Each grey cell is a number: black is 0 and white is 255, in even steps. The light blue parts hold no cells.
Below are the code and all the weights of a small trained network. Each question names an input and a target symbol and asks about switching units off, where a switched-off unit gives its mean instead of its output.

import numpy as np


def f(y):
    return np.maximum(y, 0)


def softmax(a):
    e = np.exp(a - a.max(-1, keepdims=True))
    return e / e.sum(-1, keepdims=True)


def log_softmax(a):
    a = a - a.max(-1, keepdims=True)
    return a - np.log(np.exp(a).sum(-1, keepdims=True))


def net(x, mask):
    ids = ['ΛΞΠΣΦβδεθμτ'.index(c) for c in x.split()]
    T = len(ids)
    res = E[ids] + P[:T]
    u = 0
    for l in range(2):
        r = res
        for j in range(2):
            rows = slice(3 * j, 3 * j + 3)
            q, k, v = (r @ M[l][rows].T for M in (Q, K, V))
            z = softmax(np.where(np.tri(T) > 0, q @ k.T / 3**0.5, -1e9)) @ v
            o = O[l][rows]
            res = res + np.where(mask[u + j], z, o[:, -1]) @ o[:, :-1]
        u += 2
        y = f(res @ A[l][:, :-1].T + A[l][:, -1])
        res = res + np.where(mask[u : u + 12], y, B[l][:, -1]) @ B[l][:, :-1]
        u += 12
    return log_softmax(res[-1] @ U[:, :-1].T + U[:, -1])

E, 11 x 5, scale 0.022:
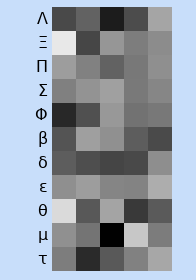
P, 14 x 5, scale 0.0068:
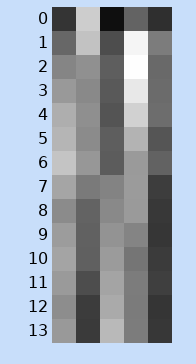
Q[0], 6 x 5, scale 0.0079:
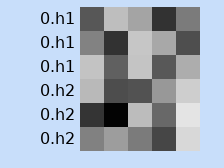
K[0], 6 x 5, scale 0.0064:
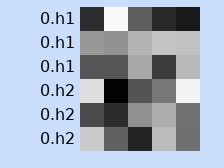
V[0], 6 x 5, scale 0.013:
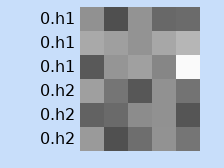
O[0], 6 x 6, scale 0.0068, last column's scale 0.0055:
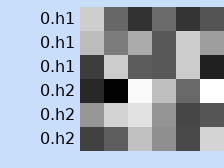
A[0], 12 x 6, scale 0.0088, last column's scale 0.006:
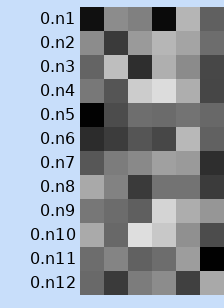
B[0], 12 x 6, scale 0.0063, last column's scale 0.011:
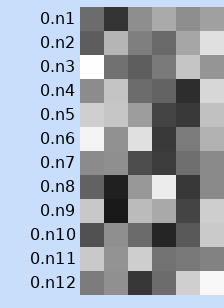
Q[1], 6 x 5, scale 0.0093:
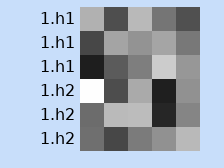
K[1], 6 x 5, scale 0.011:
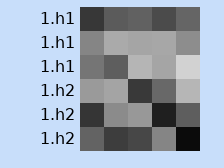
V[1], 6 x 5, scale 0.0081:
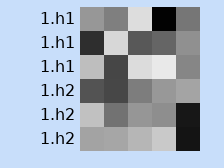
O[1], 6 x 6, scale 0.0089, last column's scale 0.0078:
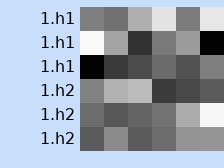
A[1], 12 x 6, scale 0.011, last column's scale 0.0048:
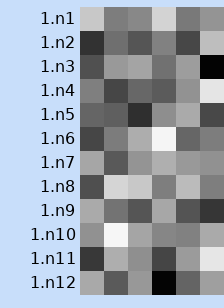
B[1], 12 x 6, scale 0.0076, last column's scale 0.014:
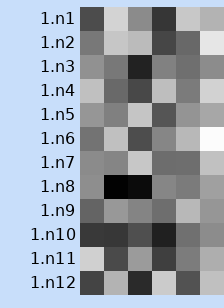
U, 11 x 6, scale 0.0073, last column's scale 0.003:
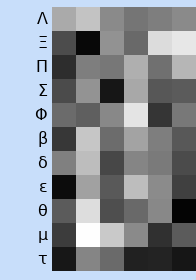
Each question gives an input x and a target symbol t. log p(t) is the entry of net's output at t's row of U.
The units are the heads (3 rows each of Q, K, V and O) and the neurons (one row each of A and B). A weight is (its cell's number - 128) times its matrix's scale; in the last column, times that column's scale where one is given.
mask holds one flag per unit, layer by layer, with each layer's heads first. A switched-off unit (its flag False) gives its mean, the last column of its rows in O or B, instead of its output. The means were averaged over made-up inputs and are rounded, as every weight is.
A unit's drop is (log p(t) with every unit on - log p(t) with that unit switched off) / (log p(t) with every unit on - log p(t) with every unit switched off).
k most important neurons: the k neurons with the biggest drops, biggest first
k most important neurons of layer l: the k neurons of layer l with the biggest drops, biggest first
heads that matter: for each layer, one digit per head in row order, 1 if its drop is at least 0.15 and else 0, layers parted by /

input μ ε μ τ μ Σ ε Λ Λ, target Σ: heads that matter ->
11 / 10
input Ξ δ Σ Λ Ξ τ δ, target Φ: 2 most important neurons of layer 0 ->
(0.n10 0.n4)
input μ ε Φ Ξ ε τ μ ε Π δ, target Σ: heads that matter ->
11 / 10
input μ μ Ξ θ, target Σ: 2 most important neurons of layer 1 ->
(1.n12 1.n4)
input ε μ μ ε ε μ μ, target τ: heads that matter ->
00 / 11
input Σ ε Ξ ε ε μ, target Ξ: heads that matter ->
00 / 00
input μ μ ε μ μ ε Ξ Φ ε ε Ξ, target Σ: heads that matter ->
11 / 10
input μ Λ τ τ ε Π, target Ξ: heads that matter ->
10 / 01
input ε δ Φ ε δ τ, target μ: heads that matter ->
11 / 01
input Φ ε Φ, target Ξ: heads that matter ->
10 / 00
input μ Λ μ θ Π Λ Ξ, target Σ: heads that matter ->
11 / 10
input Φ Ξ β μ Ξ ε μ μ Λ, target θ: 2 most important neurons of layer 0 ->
(0.n5 0.n6)
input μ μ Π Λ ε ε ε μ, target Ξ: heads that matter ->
01 / 00
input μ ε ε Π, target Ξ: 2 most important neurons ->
(0.n5 0.n9)
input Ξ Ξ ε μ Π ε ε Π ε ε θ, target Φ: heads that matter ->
01 / 00
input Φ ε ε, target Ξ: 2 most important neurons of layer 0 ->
(0.n5 0.n4)
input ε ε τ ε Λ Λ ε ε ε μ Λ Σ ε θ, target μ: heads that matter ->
11 / 11
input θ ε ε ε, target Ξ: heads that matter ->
11 / 01
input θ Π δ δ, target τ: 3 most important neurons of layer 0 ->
(0.n8 0.n5 0.n2)
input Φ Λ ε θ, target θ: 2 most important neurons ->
(1.n1 0.n9)
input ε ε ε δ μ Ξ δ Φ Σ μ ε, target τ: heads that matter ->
01 / 10
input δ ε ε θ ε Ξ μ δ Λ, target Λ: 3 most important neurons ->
(0.n12 0.n5 0.n9)
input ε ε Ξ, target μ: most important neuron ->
(0.n4)
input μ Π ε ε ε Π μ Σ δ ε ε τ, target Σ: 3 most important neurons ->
(1.n12 0.n12 0.n6)
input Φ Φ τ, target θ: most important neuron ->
(1.n1)
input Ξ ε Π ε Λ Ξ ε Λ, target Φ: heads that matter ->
00 / 00
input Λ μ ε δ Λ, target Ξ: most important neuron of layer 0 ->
(0.n6)
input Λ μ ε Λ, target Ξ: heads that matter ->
10 / 11
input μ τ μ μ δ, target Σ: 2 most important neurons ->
(0.n12 1.n12)
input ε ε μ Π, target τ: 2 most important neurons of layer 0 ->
(0.n5 0.n6)
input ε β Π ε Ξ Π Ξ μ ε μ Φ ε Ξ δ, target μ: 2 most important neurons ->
(0.n5 0.n6)
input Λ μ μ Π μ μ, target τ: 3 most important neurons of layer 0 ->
(0.n6 0.n9 0.n5)
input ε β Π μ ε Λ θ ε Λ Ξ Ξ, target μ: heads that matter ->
11 / 11
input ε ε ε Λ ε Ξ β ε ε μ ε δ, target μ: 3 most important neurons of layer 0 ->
(0.n5 0.n6 0.n3)
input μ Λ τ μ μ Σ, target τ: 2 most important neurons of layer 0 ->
(0.n9 0.n10)
